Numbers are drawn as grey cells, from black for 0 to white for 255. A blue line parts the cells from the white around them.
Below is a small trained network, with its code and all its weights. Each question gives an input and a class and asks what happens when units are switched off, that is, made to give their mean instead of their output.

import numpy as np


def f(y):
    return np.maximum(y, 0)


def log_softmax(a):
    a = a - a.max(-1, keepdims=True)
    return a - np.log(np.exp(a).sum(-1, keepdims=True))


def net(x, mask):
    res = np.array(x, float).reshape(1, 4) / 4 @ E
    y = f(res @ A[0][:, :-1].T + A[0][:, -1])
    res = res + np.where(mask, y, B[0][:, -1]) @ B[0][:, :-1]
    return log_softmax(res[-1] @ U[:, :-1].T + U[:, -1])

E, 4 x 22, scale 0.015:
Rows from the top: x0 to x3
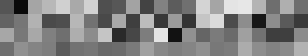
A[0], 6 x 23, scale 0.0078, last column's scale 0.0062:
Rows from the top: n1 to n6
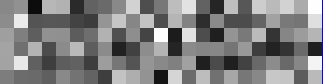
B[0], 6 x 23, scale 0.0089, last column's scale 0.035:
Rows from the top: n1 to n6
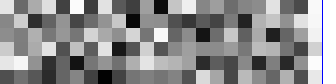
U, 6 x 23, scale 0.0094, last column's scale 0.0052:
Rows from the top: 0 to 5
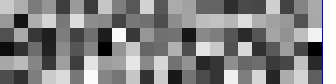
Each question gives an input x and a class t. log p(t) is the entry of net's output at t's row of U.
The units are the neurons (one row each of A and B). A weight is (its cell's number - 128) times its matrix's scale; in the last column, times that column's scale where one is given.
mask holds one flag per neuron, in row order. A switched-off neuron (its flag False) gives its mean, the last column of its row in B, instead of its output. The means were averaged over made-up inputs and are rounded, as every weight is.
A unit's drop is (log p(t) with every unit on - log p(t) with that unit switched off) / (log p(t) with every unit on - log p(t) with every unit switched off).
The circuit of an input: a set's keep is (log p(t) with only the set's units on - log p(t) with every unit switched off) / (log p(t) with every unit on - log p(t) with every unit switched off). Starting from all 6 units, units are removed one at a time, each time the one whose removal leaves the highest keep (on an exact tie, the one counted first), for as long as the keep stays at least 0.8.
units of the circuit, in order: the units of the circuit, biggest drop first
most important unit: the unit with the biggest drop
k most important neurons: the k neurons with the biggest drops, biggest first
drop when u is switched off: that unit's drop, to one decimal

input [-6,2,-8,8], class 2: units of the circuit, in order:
n2
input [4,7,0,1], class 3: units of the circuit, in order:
n1, n2
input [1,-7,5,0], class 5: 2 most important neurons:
n3, n5
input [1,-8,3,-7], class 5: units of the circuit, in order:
n3, n5
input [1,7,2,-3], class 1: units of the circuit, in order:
n5, n2
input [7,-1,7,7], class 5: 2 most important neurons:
n1, n3
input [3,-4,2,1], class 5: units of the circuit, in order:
n5, n3
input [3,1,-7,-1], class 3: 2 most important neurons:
n6, n4
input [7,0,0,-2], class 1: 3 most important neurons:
n3, n2, n5
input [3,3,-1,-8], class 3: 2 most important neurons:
n1, n2
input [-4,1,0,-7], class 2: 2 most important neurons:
n1, n3
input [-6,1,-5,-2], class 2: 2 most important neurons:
n2, n4
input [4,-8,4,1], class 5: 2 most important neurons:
n3, n5
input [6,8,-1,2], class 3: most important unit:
n1
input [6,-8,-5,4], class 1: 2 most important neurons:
n1, n5
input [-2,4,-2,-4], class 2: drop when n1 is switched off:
0.1
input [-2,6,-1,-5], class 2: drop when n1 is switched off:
0.2
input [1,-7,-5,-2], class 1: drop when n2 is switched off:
0.3
